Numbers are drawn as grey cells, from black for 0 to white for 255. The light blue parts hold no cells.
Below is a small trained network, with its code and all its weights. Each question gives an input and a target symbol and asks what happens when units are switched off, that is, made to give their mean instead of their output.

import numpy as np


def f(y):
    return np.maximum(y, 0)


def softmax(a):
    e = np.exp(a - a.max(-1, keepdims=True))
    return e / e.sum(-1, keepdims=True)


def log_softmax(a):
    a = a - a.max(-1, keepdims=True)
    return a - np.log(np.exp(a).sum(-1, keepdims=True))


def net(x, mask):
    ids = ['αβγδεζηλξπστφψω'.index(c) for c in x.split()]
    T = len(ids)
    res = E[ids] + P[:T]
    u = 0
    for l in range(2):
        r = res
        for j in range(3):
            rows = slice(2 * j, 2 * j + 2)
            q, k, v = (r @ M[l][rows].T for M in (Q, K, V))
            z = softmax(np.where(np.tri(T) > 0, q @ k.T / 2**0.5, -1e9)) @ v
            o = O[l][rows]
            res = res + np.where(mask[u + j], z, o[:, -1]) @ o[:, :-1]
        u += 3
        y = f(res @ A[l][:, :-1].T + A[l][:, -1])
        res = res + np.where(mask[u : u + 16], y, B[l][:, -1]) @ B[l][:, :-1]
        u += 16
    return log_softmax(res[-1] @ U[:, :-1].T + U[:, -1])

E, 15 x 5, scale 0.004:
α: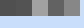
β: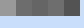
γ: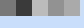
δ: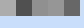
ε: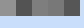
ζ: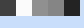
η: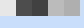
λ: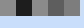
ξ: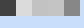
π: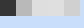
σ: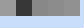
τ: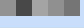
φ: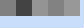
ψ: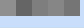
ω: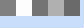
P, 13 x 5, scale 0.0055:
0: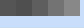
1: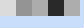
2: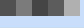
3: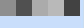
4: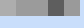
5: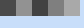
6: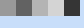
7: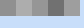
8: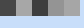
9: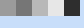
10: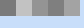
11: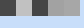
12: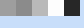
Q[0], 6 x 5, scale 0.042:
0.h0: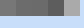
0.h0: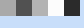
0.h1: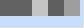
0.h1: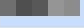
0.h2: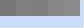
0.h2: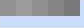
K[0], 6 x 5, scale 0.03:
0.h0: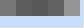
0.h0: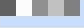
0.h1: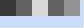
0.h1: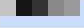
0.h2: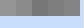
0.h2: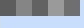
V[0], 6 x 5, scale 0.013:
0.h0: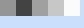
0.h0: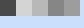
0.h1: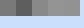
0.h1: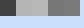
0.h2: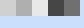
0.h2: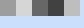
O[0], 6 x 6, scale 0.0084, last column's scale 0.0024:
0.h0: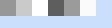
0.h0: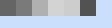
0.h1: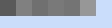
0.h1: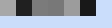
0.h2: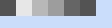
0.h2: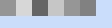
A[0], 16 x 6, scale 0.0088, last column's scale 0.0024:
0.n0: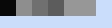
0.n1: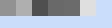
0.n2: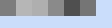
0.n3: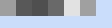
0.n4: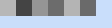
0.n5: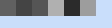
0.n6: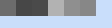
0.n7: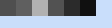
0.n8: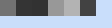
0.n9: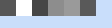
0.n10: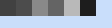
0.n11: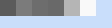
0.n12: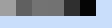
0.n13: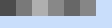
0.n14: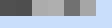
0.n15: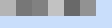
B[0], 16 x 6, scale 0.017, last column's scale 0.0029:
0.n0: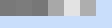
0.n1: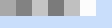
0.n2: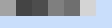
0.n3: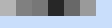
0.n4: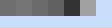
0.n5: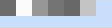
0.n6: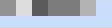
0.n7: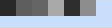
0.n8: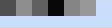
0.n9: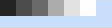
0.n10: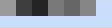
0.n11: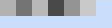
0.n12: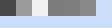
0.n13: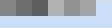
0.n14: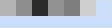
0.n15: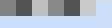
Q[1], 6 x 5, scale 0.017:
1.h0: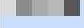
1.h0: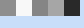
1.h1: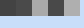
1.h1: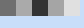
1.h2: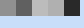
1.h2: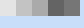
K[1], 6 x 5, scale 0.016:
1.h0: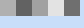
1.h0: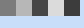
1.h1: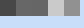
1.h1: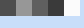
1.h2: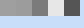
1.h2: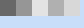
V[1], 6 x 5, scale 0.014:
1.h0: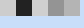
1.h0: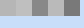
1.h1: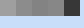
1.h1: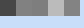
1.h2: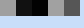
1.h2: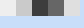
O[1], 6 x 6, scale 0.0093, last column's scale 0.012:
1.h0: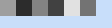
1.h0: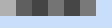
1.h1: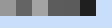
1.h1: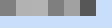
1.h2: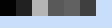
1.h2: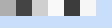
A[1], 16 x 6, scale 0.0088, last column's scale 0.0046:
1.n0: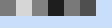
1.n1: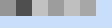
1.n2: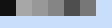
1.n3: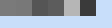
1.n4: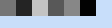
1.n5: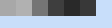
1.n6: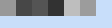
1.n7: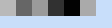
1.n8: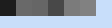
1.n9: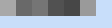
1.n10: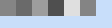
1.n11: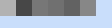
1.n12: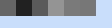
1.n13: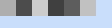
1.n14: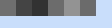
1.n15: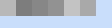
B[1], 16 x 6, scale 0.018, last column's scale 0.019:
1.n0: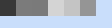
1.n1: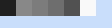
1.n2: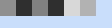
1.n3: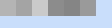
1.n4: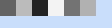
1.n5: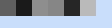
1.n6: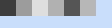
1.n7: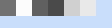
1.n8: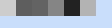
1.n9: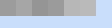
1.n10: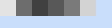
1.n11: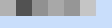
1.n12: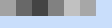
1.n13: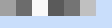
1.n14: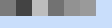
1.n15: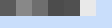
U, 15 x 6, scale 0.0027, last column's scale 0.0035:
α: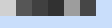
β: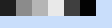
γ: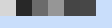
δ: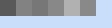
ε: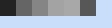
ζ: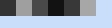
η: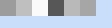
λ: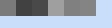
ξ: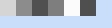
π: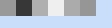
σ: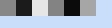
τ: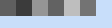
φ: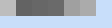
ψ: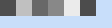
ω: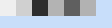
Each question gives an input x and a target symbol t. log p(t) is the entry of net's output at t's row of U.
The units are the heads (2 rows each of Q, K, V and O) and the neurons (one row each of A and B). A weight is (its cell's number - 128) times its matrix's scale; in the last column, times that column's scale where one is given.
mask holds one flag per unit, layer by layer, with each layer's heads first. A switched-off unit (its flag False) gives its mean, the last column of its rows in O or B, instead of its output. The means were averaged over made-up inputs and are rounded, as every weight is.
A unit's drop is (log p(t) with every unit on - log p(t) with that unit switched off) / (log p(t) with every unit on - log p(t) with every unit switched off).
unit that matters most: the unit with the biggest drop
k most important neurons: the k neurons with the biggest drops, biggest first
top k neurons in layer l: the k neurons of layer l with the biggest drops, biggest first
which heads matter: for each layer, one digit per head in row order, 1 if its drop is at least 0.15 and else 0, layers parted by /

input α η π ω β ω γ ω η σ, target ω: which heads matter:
100 / 100
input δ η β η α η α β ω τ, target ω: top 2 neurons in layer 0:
0.n5, 0.n9
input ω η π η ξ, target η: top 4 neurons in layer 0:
0.n9, 0.n0, 0.n1, 0.n4
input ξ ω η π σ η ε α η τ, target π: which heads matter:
100 / 101
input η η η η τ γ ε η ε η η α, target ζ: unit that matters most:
0.h0
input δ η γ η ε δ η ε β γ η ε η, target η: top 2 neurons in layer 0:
0.n9, 0.n15
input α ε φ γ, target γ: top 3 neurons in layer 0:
0.n7, 0.n5, 0.n9
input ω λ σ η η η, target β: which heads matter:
111 / 001
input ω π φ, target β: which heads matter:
101 / 001
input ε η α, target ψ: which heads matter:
101 / 101
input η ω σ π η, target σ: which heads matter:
011 / 100
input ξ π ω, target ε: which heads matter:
111 / 001
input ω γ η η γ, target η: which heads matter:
000 / 010
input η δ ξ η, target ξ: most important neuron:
0.n9
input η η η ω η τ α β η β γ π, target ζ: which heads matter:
100 / 100
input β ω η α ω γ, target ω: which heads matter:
101 / 101
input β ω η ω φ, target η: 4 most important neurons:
0.n9, 1.n13, 0.n0, 1.n5
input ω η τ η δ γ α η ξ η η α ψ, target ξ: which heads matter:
100 / 110
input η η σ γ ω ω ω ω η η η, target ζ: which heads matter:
000 / 110
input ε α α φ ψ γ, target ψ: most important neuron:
0.n8
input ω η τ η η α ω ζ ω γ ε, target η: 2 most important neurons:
0.n9, 1.n13
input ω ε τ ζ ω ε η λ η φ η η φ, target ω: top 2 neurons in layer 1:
1.n7, 1.n1
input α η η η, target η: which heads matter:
100 / 010
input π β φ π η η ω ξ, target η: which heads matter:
010 / 010
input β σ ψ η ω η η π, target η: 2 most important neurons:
0.n9, 1.n13
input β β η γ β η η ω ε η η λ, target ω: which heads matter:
101 / 101
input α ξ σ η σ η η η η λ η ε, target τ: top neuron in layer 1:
1.n2
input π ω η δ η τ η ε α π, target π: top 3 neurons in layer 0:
0.n14, 0.n9, 0.n13
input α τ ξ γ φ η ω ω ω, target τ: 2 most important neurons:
1.n2, 0.n8
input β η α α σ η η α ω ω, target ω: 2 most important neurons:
1.n7, 1.n1
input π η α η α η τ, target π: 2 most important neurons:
0.n14, 1.n6
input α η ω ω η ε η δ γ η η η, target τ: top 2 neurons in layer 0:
0.n8, 0.n9
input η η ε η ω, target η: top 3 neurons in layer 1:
1.n13, 1.n5, 1.n8
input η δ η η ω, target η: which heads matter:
011 / 010
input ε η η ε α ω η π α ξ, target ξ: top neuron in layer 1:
1.n12
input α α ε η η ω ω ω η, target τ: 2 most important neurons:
1.n2, 0.n8
